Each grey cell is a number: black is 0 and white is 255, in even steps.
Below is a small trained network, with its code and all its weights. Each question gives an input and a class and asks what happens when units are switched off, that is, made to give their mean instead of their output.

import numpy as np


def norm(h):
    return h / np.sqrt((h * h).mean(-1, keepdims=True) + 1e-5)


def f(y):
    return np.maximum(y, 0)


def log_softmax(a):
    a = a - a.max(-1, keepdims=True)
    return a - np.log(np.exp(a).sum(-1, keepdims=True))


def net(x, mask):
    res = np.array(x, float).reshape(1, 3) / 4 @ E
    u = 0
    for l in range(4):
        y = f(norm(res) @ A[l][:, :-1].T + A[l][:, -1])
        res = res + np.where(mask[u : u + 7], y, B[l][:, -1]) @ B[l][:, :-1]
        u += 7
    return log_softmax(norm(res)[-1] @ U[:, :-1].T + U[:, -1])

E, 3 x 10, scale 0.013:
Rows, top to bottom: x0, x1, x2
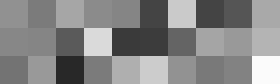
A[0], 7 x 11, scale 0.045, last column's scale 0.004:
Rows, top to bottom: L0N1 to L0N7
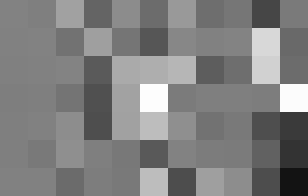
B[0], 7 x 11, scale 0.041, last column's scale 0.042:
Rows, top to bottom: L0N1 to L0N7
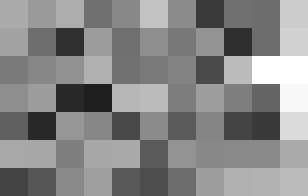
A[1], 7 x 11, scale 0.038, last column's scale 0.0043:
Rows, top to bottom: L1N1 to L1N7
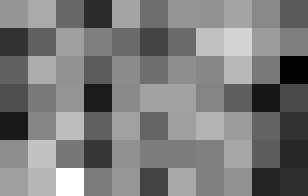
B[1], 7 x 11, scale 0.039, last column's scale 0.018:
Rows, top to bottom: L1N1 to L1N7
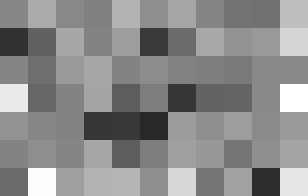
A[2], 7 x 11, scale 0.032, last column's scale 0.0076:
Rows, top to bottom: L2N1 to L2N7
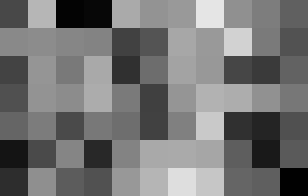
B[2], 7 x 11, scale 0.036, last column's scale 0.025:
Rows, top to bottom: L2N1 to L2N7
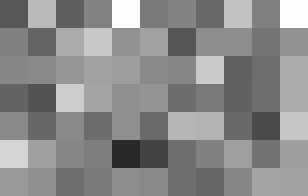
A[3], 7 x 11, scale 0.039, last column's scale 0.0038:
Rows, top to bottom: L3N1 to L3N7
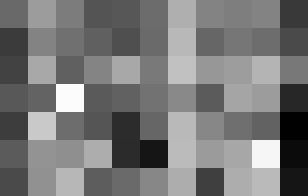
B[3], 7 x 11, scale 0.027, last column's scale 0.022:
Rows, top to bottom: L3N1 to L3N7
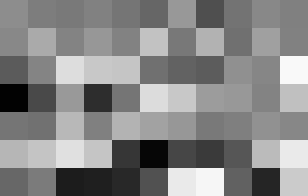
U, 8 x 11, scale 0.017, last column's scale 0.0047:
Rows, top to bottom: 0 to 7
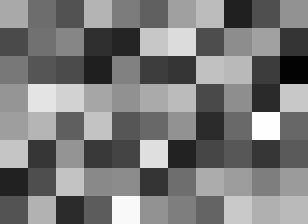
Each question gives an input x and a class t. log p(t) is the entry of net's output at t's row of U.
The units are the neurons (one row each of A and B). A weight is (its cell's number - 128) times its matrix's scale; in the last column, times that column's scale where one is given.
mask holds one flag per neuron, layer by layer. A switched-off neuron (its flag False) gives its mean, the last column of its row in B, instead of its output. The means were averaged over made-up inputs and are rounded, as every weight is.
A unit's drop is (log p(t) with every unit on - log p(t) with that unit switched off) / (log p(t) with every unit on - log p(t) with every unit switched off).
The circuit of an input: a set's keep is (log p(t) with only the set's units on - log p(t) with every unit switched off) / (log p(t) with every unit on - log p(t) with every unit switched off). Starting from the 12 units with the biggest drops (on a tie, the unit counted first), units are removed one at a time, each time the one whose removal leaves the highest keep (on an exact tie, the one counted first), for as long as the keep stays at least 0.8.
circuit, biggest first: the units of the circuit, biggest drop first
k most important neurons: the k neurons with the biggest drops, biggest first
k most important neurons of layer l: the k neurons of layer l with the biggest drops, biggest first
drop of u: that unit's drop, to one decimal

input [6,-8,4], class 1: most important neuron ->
L0N3
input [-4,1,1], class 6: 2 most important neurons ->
L0N7; L1N2
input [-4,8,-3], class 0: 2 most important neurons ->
L0N4; L0N3
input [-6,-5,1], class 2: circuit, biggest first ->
L0N5; L0N4
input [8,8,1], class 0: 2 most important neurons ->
L0N3; L0N4
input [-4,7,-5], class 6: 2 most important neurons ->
L0N4; L0N1
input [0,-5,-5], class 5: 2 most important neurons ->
L0N5; L1N4
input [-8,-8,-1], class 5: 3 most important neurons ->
L0N5; L1N4; L0N4
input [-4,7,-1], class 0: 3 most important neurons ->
L0N4; L0N3; L0N2
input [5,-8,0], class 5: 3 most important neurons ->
L0N5; L0N4; L0N7
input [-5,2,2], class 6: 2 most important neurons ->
L0N7; L1N2
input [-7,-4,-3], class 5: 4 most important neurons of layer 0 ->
L0N5; L0N3; L0N4; L0N1
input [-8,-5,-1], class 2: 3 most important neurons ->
L0N7; L0N4; L0N5
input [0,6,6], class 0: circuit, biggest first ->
L0N2
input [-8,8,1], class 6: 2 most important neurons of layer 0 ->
L0N4; L0N7
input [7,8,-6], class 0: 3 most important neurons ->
L0N3; L0N4; L0N2
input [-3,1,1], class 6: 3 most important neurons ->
L0N7; L1N2; L0N2
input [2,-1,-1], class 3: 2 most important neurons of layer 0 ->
L0N3; L0N4
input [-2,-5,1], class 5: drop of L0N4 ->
0.2
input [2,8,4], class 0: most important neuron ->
L0N4
